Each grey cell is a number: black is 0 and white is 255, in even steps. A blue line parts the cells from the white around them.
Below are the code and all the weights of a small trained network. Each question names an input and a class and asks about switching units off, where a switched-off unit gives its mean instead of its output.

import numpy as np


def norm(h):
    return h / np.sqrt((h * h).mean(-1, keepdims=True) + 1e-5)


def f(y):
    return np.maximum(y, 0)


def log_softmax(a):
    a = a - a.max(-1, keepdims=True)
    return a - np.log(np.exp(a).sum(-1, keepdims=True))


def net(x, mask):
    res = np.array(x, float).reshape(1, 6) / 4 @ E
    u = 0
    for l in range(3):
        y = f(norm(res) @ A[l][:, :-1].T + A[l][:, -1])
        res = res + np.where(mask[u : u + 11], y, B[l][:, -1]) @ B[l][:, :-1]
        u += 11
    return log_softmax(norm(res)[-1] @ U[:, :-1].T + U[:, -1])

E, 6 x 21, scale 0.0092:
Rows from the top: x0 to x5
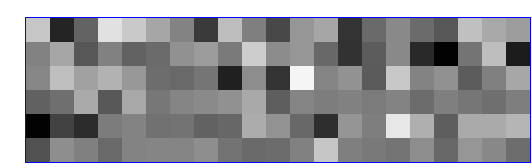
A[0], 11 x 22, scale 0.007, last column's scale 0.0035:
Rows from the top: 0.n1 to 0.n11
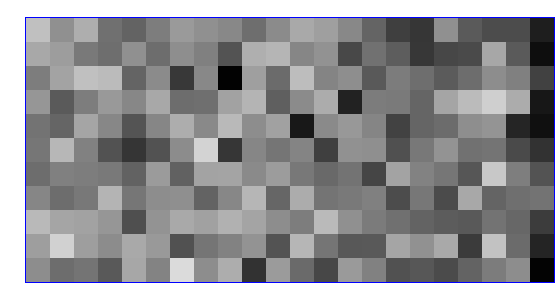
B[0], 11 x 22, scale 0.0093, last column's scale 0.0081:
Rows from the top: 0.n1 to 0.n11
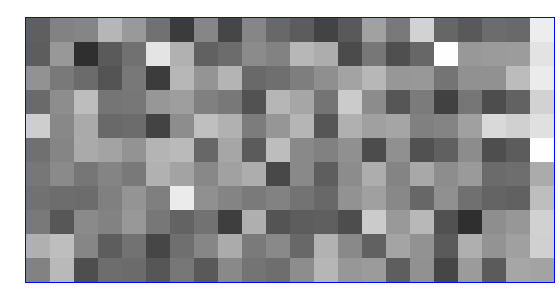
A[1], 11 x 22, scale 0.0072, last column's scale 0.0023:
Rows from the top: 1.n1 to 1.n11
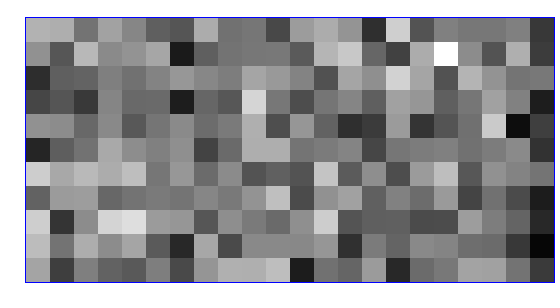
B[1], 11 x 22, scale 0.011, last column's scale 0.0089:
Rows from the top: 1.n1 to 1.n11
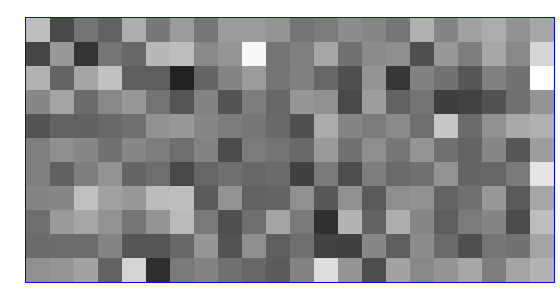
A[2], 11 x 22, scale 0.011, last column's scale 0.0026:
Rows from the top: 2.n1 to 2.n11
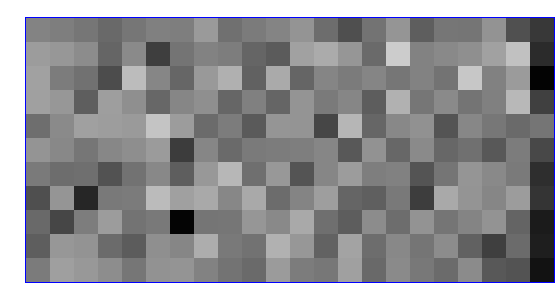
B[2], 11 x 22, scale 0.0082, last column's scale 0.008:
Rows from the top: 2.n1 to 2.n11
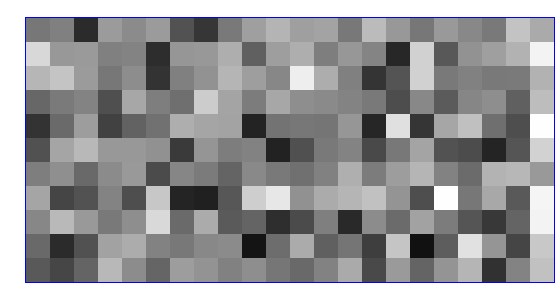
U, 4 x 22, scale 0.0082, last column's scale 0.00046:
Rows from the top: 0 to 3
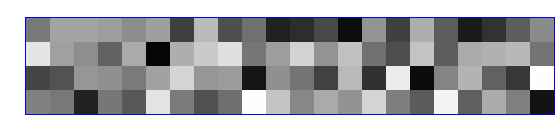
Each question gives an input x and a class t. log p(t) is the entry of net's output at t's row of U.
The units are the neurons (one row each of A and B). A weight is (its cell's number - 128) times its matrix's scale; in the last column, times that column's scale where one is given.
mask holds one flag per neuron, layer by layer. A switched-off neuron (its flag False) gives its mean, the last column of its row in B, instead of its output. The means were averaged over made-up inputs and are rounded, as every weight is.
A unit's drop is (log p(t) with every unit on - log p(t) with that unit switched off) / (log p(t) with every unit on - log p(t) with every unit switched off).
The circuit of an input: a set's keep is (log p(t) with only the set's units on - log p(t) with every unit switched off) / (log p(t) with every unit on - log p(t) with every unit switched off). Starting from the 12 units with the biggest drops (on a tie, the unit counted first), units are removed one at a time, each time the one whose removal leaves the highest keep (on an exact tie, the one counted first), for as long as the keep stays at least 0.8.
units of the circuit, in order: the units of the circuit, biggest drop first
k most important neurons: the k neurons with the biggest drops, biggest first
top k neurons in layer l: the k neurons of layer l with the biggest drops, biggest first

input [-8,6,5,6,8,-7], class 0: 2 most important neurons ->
(1.n3, 0.n4)
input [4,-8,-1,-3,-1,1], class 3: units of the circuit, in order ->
(1.n2)
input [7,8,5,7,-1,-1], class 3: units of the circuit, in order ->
(1.n5, 2.n8)
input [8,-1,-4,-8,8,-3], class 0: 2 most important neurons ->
(1.n3, 0.n6)
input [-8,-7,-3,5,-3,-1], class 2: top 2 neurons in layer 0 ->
(0.n6, 0.n2)
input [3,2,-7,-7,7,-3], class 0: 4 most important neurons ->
(1.n3, 0.n3, 2.n9, 0.n10)
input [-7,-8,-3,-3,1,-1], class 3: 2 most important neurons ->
(1.n2, 2.n8)
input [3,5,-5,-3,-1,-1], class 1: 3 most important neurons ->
(0.n5, 1.n2, 1.n11)
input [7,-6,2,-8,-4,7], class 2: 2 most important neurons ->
(1.n9, 0.n2)
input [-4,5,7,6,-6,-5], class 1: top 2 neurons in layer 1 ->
(1.n3, 1.n1)
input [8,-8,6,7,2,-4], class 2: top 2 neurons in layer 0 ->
(0.n2, 0.n4)
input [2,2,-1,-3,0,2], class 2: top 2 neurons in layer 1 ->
(1.n2, 1.n5)
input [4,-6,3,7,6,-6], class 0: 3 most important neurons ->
(0.n2, 1.n3, 2.n9)
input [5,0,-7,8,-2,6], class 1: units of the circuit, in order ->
(0.n5)
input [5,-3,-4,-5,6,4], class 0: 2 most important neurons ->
(1.n3, 0.n6)
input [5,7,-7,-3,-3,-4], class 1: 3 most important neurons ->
(0.n5, 1.n11, 1.n2)
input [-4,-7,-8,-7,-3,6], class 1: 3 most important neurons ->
(0.n5, 1.n11, 0.n2)
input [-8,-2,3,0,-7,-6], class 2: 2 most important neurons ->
(0.n6, 1.n3)
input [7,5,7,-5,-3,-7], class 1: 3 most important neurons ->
(0.n10, 0.n3, 0.n6)
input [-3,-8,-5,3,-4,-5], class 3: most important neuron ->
(1.n2)
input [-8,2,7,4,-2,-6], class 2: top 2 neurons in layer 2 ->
(2.n5, 2.n10)
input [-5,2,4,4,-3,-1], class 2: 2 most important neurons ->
(0.n6, 0.n5)
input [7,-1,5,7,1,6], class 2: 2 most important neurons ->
(1.n9, 0.n5)
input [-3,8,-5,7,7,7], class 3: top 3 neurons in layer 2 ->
(2.n8, 2.n1, 2.n6)
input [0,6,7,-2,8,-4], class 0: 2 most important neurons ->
(1.n3, 0.n5)
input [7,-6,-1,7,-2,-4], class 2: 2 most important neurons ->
(1.n9, 0.n4)
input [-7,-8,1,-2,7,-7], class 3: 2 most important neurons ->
(1.n2, 0.n1)
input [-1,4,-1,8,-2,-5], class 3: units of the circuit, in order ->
(0.n2)
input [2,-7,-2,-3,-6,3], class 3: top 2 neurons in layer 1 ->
(1.n2, 1.n3)
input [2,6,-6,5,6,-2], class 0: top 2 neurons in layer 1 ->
(1.n3, 1.n2)
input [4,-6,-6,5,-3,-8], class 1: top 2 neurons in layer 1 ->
(1.n11, 1.n5)
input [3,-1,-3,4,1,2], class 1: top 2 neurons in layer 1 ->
(1.n9, 1.n8)
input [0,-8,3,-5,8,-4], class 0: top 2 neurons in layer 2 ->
(2.n9, 2.n6)
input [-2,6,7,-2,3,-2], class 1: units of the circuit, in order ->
(0.n3)
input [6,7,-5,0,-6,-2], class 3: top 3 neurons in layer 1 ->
(1.n3, 1.n5, 1.n8)
